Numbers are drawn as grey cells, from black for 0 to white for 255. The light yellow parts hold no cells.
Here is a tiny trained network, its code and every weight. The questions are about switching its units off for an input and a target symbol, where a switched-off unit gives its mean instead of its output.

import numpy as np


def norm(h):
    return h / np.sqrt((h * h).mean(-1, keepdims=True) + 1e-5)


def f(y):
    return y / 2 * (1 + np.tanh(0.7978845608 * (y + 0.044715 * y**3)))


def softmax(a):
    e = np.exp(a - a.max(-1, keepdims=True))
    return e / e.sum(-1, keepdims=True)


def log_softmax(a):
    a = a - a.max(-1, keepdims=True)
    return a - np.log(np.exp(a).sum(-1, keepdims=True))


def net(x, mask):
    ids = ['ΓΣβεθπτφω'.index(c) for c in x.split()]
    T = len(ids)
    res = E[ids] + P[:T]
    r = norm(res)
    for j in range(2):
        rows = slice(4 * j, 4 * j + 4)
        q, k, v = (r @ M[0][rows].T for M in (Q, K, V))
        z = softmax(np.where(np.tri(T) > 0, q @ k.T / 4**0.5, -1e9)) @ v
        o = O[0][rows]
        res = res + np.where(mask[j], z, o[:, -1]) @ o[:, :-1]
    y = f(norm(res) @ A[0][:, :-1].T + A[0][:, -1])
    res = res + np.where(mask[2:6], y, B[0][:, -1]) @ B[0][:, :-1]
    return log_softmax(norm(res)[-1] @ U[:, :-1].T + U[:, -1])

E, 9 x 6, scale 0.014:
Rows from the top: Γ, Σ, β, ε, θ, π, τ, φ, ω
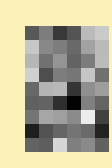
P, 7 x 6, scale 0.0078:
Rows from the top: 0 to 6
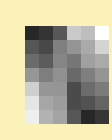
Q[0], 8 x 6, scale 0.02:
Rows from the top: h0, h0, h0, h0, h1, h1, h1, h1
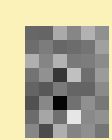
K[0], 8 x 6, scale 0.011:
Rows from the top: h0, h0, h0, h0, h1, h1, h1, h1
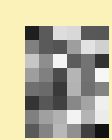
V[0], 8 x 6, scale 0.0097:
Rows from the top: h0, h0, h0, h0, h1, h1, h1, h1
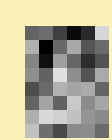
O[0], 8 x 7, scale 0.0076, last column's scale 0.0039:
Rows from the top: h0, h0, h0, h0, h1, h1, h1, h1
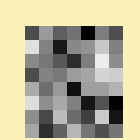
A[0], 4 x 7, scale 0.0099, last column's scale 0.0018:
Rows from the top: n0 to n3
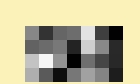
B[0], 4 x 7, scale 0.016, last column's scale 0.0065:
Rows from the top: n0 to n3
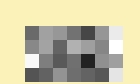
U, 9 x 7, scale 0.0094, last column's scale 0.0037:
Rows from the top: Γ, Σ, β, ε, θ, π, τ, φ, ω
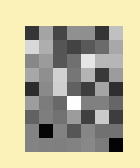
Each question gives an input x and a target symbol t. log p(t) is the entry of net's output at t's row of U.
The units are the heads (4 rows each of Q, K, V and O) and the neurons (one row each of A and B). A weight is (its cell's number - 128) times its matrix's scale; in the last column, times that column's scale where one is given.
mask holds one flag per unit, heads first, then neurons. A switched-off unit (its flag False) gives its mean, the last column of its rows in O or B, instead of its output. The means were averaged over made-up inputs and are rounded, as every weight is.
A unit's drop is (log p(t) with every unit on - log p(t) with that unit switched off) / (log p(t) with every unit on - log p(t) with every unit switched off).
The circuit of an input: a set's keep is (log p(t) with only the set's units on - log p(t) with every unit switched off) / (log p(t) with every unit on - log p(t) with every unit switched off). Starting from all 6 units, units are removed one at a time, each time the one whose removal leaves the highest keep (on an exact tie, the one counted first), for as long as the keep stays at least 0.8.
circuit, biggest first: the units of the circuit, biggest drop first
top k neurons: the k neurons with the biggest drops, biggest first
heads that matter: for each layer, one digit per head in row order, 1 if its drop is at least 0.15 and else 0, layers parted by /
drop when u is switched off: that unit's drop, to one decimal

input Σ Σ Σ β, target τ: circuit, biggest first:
(h1)
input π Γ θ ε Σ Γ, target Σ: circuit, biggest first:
(n2; h0)
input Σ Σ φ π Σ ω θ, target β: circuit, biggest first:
(h0; n0)
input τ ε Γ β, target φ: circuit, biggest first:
(h1; n1; n0)
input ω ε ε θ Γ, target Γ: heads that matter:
01
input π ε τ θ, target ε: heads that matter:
10
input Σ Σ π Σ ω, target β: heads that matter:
00
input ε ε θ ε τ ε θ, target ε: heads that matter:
11
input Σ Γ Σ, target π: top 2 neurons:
(n3; n0)
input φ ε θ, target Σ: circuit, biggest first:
(n2; h1)
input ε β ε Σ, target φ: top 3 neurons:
(n3; n1; n2)
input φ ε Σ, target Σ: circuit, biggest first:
(h1; n2)
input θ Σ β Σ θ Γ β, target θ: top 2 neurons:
(n1; n2)
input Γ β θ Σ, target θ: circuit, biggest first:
(h0)
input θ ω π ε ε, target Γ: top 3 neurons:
(n3; n0; n2)
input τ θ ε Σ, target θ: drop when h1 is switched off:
1.1
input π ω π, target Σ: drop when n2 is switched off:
0.7
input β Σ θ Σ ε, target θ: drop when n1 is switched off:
0.0
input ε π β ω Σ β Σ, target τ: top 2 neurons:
(n1; n2)
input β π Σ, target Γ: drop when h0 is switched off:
0.1
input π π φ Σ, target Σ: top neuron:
(n2)
